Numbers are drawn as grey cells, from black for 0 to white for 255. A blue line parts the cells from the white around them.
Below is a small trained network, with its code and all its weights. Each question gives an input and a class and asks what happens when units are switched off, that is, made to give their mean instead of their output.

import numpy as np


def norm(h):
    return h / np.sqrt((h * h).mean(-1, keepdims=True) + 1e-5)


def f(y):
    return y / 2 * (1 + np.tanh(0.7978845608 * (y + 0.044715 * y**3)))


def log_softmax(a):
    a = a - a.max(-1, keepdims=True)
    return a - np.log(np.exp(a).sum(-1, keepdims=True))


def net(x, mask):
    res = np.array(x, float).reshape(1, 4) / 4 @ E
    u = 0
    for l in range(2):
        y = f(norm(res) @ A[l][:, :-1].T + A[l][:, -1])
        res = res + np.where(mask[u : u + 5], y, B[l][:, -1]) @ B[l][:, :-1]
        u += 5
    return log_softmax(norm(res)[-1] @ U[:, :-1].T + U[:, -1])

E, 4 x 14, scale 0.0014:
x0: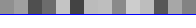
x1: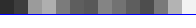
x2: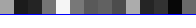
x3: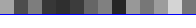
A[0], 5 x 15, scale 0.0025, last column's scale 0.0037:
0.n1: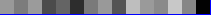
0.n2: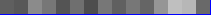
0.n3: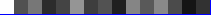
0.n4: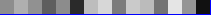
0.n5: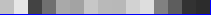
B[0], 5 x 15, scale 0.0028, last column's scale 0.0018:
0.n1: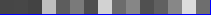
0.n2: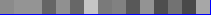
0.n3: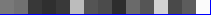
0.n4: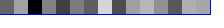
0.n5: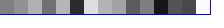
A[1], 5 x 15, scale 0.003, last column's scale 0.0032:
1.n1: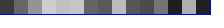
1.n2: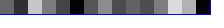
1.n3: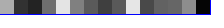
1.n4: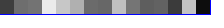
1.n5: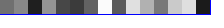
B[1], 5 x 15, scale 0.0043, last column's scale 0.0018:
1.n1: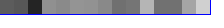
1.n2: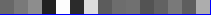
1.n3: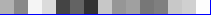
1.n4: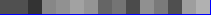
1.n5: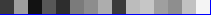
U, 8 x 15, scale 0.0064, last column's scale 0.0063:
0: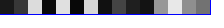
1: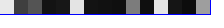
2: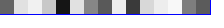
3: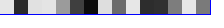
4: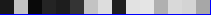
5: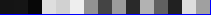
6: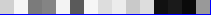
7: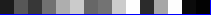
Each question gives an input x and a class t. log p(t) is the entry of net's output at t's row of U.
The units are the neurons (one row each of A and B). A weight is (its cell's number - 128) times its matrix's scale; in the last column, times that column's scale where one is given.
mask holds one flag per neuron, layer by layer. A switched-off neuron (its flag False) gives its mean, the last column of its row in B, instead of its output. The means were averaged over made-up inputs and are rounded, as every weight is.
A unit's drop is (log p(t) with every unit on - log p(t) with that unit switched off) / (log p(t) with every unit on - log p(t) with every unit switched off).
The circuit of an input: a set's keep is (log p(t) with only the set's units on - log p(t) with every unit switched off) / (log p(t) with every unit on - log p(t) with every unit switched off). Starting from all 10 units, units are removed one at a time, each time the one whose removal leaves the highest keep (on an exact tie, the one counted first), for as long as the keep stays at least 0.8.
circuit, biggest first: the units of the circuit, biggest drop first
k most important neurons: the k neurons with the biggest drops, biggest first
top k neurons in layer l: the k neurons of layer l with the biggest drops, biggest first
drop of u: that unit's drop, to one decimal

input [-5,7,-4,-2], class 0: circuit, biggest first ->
(1.n2)
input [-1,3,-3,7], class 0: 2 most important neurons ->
(1.n2, 0.n2)
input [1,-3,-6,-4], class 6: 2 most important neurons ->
(0.n5, 1.n3)
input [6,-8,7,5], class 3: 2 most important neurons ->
(1.n3, 0.n2)
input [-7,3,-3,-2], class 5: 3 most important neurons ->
(1.n1, 1.n3, 0.n3)
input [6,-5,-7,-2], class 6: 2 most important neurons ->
(0.n5, 0.n3)
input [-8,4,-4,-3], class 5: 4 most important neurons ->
(1.n1, 1.n3, 0.n3, 1.n4)
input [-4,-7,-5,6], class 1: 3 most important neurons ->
(1.n3, 0.n3, 1.n5)
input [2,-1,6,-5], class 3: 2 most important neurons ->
(1.n3, 1.n5)
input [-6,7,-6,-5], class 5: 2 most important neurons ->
(1.n1, 1.n3)
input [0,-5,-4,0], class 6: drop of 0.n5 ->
0.3
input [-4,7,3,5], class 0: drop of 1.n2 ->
0.1
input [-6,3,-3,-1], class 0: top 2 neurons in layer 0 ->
(0.n3, 0.n4)
